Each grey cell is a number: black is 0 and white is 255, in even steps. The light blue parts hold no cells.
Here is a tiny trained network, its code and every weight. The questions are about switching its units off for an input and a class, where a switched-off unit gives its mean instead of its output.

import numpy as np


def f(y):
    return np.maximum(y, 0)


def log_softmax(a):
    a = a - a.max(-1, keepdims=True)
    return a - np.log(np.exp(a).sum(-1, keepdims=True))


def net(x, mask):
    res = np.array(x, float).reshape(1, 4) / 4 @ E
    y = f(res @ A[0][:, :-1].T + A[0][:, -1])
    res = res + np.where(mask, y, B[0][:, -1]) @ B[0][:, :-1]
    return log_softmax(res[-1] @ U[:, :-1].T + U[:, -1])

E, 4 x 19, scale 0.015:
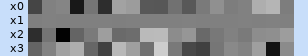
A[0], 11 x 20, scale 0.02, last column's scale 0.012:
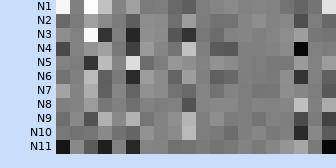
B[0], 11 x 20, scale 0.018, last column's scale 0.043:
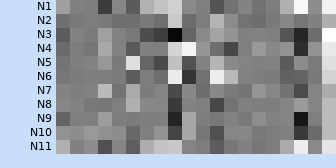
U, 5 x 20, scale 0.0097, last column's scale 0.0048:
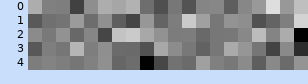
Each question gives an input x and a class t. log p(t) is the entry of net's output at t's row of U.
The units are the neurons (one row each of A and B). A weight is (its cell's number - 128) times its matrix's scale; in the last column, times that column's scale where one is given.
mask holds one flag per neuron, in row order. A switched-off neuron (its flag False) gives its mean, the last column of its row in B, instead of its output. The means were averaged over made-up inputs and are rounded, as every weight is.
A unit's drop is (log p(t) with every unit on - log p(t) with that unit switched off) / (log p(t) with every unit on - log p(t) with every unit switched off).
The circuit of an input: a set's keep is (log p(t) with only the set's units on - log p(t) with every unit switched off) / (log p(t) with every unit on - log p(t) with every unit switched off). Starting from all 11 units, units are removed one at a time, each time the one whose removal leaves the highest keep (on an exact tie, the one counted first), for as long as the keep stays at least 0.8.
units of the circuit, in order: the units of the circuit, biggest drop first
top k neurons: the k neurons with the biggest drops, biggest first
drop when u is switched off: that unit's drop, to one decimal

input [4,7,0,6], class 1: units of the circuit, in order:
N6
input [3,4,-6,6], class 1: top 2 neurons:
N6, N3
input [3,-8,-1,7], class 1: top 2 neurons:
N6, N1
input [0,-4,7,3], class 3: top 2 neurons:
N1, N9
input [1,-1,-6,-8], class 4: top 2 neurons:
N3, N11
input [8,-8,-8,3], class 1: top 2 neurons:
N3, N6
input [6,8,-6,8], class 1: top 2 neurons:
N6, N3
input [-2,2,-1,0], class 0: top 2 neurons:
N4, N3
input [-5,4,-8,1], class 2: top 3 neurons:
N1, N5, N8
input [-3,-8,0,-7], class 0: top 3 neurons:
N3, N6, N4
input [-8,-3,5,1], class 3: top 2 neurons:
N9, N6
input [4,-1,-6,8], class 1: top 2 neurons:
N6, N3
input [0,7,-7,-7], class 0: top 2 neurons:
N1, N9
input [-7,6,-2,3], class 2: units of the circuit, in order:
N1
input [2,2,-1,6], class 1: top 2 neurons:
N6, N1
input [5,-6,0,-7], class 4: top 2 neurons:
N1, N3
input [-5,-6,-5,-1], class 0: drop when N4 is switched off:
0.4
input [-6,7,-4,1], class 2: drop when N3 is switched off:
0.0
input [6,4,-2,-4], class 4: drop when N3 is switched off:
0.6
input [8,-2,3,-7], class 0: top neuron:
N11
